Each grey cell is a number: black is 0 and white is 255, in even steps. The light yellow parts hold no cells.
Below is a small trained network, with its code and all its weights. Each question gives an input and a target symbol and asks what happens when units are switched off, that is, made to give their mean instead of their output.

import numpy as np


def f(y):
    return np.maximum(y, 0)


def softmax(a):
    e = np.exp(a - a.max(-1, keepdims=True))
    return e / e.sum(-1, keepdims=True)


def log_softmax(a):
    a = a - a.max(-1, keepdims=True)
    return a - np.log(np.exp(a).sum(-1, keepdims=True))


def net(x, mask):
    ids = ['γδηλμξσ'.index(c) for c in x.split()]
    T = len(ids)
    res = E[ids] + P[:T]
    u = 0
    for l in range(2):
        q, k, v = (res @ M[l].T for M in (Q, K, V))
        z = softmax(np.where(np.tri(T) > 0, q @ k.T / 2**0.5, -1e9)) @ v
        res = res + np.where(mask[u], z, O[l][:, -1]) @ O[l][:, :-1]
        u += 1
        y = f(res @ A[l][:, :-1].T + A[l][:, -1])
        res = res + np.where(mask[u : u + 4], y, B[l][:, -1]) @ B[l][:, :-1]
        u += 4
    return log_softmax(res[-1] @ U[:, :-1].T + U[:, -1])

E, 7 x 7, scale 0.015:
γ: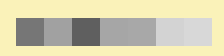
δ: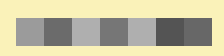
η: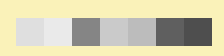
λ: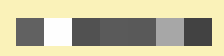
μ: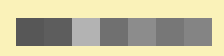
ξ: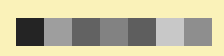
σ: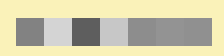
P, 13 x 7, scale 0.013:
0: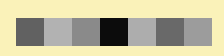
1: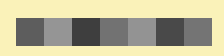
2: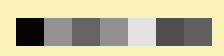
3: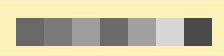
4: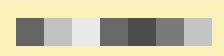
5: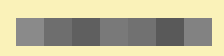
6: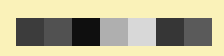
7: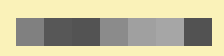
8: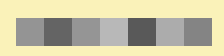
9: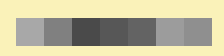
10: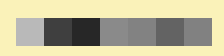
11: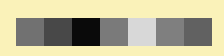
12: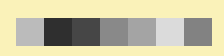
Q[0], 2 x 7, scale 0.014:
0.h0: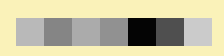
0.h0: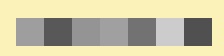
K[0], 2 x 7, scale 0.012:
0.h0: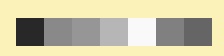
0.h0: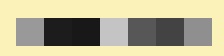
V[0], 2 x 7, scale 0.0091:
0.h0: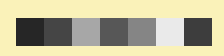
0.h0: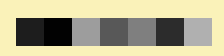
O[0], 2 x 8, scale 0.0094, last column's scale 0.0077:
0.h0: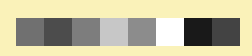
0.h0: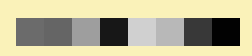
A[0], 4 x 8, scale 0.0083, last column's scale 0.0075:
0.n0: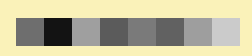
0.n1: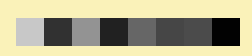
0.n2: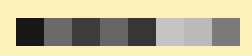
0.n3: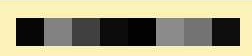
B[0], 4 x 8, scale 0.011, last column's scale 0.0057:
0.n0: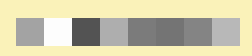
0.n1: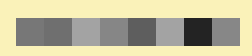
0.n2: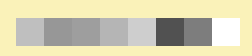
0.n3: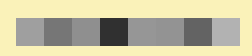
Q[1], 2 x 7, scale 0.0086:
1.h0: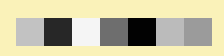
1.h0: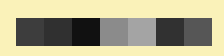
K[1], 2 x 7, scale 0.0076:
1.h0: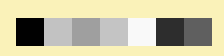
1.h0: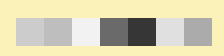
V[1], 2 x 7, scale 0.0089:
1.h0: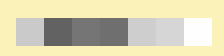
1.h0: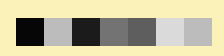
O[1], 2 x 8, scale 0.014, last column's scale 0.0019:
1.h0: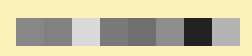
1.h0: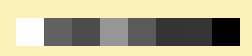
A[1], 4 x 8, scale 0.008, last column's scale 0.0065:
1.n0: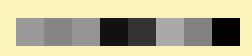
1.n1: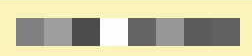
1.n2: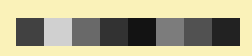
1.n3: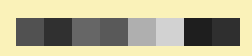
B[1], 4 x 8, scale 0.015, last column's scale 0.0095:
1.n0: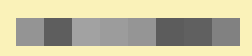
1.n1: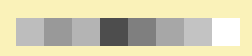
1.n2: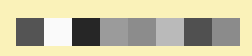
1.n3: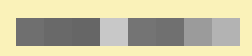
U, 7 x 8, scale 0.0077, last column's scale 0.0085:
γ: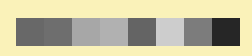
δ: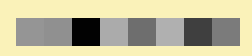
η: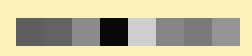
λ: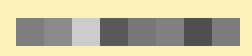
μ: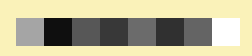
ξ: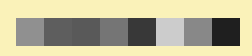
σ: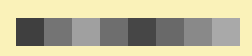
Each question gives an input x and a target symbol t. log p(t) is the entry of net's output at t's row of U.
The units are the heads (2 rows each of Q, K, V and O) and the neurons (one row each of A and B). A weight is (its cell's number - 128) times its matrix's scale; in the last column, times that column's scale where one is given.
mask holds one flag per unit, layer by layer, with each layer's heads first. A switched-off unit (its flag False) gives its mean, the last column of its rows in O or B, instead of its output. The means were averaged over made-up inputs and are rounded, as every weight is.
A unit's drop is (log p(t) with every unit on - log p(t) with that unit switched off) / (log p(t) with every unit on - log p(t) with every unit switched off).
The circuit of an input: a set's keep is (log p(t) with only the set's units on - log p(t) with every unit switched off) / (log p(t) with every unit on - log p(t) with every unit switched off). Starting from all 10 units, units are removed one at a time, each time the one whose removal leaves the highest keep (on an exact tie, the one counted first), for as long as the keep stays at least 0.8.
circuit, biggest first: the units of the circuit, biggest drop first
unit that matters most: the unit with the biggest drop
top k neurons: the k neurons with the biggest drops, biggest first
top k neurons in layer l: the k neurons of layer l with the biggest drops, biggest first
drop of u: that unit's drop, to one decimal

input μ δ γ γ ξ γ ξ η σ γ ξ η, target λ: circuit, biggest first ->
1.h0, 1.n1
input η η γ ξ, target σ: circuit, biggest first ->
0.h0
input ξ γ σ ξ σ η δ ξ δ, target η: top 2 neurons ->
0.n0, 1.n3
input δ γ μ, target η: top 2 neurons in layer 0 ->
0.n2, 0.n1
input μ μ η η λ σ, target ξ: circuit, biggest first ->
1.n1, 0.h0, 1.h0
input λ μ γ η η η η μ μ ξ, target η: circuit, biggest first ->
1.h0, 0.n3
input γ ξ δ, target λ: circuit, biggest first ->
1.h0, 0.n2
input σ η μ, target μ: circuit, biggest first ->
1.h0, 0.n2
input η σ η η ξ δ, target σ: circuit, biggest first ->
0.n2, 1.h0, 0.h0
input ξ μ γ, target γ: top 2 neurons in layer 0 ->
0.n2, 0.n3
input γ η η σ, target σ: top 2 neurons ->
0.n2, 0.n0
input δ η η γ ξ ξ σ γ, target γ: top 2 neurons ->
0.n2, 1.n3
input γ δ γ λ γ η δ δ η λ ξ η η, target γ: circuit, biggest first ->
0.n2, 1.h0
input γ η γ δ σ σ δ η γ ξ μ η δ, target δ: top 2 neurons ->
1.n1, 1.n3
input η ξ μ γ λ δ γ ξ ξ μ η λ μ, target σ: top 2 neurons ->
0.n2, 0.n0
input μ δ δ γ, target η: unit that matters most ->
0.h0
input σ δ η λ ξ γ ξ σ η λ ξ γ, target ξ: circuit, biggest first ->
0.h0, 1.n1
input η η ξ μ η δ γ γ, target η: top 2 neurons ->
0.n2, 1.n3
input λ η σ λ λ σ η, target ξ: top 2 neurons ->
1.n1, 0.n2
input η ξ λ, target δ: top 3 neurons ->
1.n2, 1.n1, 0.n3
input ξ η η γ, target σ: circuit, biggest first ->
0.h0
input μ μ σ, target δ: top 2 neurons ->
1.n3, 0.n2
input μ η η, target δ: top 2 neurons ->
1.n3, 0.n2
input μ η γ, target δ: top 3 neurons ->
1.n3, 0.n2, 0.n0
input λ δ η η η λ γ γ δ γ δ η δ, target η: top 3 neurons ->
0.n2, 0.n0, 1.n3
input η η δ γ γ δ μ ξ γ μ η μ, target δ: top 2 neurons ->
1.n3, 1.n1
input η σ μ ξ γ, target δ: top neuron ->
1.n1
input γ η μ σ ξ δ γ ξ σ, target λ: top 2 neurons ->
1.n3, 0.n0
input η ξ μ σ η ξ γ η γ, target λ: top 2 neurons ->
0.n2, 1.n3
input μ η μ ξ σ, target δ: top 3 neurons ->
0.n2, 1.n3, 1.n1
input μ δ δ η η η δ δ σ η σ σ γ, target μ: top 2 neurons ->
0.n2, 0.n0
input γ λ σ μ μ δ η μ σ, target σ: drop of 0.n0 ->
0.0
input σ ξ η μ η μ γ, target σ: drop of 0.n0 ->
0.1
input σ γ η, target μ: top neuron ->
0.n2
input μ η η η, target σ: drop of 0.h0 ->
0.6
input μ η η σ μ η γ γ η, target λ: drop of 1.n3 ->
0.1
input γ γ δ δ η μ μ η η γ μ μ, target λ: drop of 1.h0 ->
0.8
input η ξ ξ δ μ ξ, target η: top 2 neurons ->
0.n2, 0.n3
